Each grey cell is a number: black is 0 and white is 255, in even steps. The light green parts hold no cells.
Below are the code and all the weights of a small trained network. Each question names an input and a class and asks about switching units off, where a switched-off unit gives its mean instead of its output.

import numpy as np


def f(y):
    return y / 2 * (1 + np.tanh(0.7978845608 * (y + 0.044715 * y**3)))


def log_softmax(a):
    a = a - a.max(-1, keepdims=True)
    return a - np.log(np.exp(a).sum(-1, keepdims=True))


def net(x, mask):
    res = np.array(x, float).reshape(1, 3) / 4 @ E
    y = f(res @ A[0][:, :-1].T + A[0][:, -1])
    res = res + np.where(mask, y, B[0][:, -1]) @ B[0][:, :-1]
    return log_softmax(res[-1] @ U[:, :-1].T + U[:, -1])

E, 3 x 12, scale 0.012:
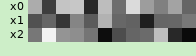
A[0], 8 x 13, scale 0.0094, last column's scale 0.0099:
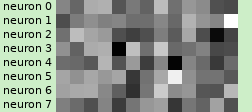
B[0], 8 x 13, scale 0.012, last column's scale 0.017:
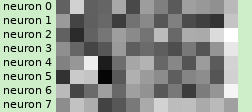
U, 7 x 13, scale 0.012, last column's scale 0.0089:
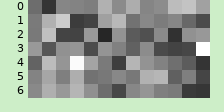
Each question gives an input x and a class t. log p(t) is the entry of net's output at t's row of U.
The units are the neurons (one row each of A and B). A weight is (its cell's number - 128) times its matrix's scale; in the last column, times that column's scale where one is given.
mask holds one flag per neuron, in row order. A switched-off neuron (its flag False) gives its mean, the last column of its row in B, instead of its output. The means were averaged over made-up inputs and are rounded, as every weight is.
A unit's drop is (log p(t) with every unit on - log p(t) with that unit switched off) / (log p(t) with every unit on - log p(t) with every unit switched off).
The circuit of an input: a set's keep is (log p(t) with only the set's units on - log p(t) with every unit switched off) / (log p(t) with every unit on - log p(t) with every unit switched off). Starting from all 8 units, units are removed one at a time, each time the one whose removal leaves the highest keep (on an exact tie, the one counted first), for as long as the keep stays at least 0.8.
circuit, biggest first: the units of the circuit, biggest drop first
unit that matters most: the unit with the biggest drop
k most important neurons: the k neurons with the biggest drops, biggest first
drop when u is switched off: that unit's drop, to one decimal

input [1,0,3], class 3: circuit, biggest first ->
neuron 7; neuron 0
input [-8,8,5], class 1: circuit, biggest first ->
neuron 4
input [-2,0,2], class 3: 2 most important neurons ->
neuron 0; neuron 3
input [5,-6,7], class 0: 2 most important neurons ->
neuron 2; neuron 6
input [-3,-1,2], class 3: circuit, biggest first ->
neuron 0; neuron 3; neuron 5
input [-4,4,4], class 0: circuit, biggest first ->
neuron 2; neuron 3
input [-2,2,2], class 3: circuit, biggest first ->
neuron 0; neuron 5
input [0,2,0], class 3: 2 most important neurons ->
neuron 2; neuron 5
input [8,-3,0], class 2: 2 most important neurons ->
neuron 3; neuron 0
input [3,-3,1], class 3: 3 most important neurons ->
neuron 4; neuron 2; neuron 7
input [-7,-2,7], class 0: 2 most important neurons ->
neuron 2; neuron 3
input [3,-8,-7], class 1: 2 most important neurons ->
neuron 2; neuron 5
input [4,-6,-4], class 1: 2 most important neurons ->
neuron 2; neuron 5
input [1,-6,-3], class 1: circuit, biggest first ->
neuron 2
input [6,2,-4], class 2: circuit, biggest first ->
neuron 3; neuron 2
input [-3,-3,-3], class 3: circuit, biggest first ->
neuron 2; neuron 5
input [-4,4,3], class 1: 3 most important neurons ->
neuron 3; neuron 4; neuron 0
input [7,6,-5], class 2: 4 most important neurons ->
neuron 3; neuron 2; neuron 5; neuron 0
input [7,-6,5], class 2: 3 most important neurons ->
neuron 0; neuron 3; neuron 4
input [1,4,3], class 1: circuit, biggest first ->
neuron 4
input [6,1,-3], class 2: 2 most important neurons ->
neuron 3; neuron 2
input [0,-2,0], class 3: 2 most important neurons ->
neuron 2; neuron 4
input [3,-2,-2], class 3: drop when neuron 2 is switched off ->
1.4
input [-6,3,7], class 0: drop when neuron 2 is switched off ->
0.7
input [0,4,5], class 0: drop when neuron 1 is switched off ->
0.0
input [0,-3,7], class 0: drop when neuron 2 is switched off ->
1.0
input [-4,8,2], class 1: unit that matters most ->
neuron 4
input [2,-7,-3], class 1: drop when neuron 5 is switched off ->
0.1
